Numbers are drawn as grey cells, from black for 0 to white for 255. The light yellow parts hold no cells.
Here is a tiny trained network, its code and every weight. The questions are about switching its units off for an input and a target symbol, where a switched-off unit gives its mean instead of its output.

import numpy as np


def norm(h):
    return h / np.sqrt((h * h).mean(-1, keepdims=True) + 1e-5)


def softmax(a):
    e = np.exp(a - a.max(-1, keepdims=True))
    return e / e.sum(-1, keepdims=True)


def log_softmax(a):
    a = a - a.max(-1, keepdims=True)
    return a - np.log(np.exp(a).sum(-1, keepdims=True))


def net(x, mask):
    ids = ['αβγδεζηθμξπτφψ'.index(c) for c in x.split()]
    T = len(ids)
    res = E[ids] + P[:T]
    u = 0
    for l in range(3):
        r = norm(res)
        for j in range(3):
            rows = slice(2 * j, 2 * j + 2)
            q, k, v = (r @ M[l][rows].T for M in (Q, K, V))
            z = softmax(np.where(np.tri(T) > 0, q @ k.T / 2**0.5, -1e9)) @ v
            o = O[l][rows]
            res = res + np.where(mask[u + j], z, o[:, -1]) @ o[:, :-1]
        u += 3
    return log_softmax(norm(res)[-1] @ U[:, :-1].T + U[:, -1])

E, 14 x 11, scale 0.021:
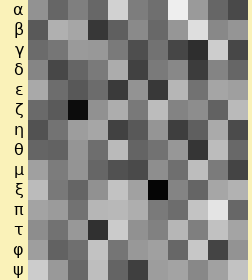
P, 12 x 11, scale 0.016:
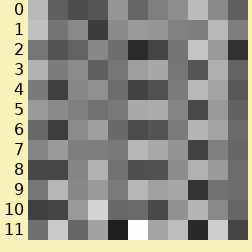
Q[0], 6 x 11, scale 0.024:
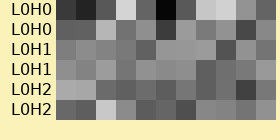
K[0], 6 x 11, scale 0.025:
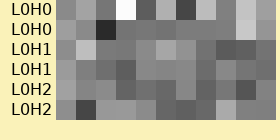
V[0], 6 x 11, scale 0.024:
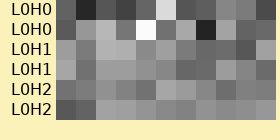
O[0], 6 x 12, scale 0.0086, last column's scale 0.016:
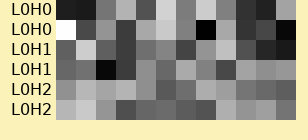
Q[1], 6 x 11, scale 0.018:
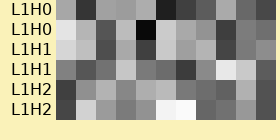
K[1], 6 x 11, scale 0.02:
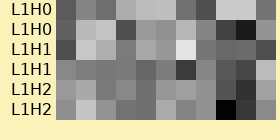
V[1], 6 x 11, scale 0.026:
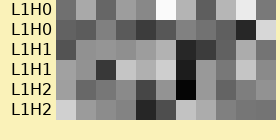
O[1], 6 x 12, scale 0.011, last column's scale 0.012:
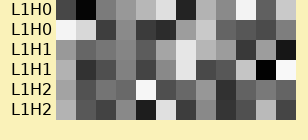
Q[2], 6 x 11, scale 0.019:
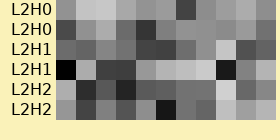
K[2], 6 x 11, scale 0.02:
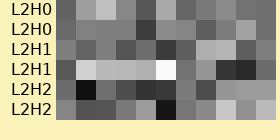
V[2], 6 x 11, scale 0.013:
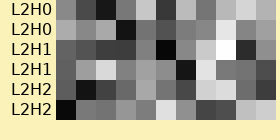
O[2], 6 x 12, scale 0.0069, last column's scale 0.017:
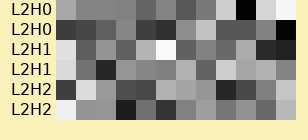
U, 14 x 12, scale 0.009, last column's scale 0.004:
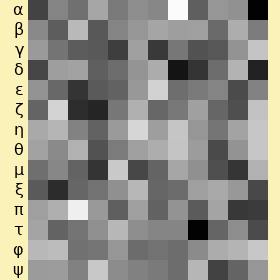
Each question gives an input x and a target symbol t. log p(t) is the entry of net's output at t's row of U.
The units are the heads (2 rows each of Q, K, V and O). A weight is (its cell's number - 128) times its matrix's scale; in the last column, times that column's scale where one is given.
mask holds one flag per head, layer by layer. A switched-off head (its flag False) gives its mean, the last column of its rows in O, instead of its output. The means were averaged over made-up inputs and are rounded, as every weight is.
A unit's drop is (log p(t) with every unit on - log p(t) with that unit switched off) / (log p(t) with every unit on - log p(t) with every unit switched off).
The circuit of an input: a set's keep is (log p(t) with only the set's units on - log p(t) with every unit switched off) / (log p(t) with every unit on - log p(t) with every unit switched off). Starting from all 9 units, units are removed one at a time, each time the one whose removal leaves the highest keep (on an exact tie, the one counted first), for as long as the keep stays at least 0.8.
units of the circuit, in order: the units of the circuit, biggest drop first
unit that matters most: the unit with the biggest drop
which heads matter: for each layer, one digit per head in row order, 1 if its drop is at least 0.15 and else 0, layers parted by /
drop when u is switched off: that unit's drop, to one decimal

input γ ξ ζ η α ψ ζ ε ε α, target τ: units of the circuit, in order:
(L1H2)
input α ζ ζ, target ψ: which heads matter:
110 / 110 / 100
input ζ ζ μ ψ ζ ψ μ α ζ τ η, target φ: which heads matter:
100 / 000 / 000
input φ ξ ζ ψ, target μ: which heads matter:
110 / 001 / 000
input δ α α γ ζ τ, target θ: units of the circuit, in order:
(L0H0; L1H1; L1H0)
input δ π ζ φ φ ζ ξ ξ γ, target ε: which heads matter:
000 / 010 / 000
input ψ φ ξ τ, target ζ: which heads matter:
110 / 000 / 000
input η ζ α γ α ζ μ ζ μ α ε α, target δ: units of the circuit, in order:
(L1H0; L0H0)
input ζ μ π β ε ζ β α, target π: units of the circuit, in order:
(L0H1; L1H1)
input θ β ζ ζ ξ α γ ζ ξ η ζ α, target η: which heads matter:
010 / 010 / 010
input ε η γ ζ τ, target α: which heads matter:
100 / 000 / 000
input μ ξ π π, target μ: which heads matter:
111 / 001 / 000
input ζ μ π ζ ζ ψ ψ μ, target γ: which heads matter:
000 / 001 / 000
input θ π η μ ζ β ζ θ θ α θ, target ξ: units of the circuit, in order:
(L1H0)
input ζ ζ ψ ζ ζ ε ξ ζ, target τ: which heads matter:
100 / 001 / 000
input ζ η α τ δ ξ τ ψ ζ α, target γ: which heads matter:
010 / 001 / 000
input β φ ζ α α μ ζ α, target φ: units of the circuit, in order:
(L1H1; L2H1)
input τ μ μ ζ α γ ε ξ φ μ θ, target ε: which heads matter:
100 / 010 / 000
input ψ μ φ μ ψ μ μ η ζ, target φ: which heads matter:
100 / 000 / 000
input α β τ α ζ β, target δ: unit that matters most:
L0H2
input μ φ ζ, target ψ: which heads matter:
111 / 111 / 100
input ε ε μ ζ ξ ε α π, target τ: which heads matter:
000 / 001 / 000
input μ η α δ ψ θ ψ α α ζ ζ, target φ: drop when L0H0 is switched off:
0.6
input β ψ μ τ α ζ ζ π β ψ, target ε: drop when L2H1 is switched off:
0.0
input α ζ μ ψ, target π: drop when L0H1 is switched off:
0.3
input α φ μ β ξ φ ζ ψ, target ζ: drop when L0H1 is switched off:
1.0
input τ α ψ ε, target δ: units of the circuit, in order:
(L1H0)
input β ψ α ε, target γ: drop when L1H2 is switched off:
0.2
